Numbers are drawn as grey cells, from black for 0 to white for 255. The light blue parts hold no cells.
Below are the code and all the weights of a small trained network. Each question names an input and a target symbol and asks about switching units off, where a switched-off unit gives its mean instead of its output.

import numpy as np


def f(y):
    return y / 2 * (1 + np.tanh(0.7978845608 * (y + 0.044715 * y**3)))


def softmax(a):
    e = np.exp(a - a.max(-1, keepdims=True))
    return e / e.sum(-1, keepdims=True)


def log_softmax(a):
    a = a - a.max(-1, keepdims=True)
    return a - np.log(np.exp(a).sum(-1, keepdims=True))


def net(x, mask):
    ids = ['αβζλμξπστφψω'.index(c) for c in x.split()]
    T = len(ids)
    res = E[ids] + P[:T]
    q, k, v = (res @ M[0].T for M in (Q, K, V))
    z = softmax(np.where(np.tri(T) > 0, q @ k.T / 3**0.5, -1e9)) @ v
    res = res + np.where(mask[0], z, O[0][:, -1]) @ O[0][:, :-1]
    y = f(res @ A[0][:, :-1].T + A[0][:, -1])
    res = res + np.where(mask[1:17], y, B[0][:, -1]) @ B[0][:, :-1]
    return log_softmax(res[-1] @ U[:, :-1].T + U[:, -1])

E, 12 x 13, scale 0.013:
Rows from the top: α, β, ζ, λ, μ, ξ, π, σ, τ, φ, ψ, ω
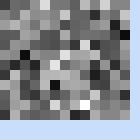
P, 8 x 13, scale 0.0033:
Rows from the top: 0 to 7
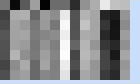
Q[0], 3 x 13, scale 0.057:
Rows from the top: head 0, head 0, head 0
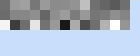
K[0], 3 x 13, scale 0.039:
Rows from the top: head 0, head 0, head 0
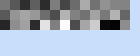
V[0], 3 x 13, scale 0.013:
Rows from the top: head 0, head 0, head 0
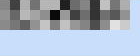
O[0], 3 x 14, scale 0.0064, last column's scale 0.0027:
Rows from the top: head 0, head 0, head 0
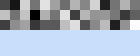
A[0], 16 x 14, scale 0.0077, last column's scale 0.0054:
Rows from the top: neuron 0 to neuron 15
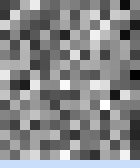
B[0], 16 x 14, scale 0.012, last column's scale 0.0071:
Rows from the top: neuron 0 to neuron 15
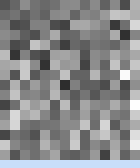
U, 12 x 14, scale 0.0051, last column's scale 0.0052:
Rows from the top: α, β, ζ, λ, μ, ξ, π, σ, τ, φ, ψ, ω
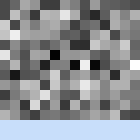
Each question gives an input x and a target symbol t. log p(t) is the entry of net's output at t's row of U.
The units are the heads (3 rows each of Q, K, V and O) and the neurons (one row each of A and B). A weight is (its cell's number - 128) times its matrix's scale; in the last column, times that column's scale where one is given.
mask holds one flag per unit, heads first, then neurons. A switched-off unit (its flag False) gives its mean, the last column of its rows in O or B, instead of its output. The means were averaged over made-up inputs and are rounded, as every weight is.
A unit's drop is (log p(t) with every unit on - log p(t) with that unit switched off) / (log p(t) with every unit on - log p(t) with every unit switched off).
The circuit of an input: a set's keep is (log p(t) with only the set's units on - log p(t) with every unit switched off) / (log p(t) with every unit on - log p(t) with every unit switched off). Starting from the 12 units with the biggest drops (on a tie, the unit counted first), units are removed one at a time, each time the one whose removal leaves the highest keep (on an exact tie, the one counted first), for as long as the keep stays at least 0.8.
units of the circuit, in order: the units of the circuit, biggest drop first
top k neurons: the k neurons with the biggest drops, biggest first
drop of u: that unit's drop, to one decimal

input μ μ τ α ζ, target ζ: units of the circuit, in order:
[head 0; neuron 6]
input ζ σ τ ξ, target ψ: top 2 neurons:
[neuron 8; neuron 10]
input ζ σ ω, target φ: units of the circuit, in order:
[head 0]
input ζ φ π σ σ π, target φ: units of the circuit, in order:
[head 0; neuron 5]
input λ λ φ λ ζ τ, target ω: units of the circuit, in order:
[head 0; neuron 13]
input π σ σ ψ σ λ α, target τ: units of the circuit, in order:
[head 0; neuron 5; neuron 12]
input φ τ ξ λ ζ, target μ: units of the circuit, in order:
[head 0; neuron 7]
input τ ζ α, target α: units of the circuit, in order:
[head 0; neuron 6; neuron 2]
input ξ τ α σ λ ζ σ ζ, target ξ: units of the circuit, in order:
[head 0; neuron 2; neuron 14]
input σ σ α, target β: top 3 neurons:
[neuron 2; neuron 4; neuron 14]
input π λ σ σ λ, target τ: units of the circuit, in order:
[head 0; neuron 12]
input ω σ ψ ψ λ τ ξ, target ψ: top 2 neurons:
[neuron 8; neuron 2]
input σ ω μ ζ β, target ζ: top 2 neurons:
[neuron 15; neuron 13]
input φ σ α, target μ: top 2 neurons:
[neuron 7; neuron 13]
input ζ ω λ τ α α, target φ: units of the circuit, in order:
[head 0; neuron 6]
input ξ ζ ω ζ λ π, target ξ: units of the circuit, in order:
[head 0; neuron 14; neuron 2; neuron 10]
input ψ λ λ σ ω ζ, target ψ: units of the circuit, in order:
[head 0]
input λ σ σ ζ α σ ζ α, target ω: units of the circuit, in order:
[head 0; neuron 13]
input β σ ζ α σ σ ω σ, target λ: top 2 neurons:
[neuron 4; neuron 12]
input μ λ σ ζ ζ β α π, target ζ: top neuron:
[neuron 6]
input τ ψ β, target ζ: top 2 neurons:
[neuron 15; neuron 6]
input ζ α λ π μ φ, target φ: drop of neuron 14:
0.1
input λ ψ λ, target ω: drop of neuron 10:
0.2
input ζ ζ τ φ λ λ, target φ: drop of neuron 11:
0.2
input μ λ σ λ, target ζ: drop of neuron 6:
0.2
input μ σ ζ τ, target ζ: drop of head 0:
0.9
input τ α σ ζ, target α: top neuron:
[neuron 2]
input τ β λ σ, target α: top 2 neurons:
[neuron 2; neuron 14]
